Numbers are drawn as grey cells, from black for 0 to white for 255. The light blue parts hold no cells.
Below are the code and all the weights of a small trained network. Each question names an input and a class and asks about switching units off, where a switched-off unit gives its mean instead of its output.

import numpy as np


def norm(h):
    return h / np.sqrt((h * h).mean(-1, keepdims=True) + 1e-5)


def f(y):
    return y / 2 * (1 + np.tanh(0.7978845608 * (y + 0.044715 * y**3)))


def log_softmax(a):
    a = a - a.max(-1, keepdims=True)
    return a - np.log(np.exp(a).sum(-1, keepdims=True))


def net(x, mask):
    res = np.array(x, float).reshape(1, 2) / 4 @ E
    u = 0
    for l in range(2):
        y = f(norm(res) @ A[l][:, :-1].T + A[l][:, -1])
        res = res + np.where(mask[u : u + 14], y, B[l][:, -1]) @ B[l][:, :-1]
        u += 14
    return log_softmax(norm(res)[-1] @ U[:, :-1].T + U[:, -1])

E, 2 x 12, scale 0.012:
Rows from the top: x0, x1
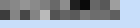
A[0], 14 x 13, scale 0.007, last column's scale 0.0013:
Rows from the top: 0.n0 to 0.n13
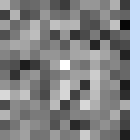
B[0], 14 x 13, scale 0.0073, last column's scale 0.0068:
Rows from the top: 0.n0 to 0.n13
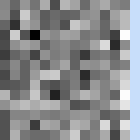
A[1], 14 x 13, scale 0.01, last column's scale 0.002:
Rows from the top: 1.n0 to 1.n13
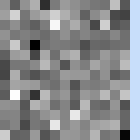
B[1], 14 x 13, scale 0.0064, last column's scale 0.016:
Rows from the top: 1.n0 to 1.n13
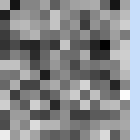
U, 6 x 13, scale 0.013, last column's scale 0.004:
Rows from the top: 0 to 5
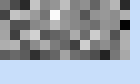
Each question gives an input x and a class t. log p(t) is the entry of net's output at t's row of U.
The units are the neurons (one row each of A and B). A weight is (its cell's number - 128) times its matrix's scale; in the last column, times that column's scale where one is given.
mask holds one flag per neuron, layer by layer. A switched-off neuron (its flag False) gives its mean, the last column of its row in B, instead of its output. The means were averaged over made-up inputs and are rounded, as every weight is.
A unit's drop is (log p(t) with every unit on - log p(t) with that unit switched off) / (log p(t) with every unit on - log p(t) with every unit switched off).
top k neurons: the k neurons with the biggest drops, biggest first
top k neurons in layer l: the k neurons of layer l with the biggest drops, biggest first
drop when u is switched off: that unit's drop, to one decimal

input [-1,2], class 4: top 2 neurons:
(0.n3; 1.n9)
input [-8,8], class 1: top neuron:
(0.n9)
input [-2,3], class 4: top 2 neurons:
(0.n3; 0.n12)
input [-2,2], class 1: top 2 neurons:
(0.n9; 0.n3)
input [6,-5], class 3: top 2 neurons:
(0.n9; 0.n8)
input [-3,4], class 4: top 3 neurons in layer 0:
(0.n3; 0.n12; 0.n1)
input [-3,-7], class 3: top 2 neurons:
(0.n9; 0.n3)
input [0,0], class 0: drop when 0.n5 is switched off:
0.9
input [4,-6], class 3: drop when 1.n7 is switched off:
0.0
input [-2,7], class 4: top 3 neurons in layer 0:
(0.n3; 0.n1; 0.n5)
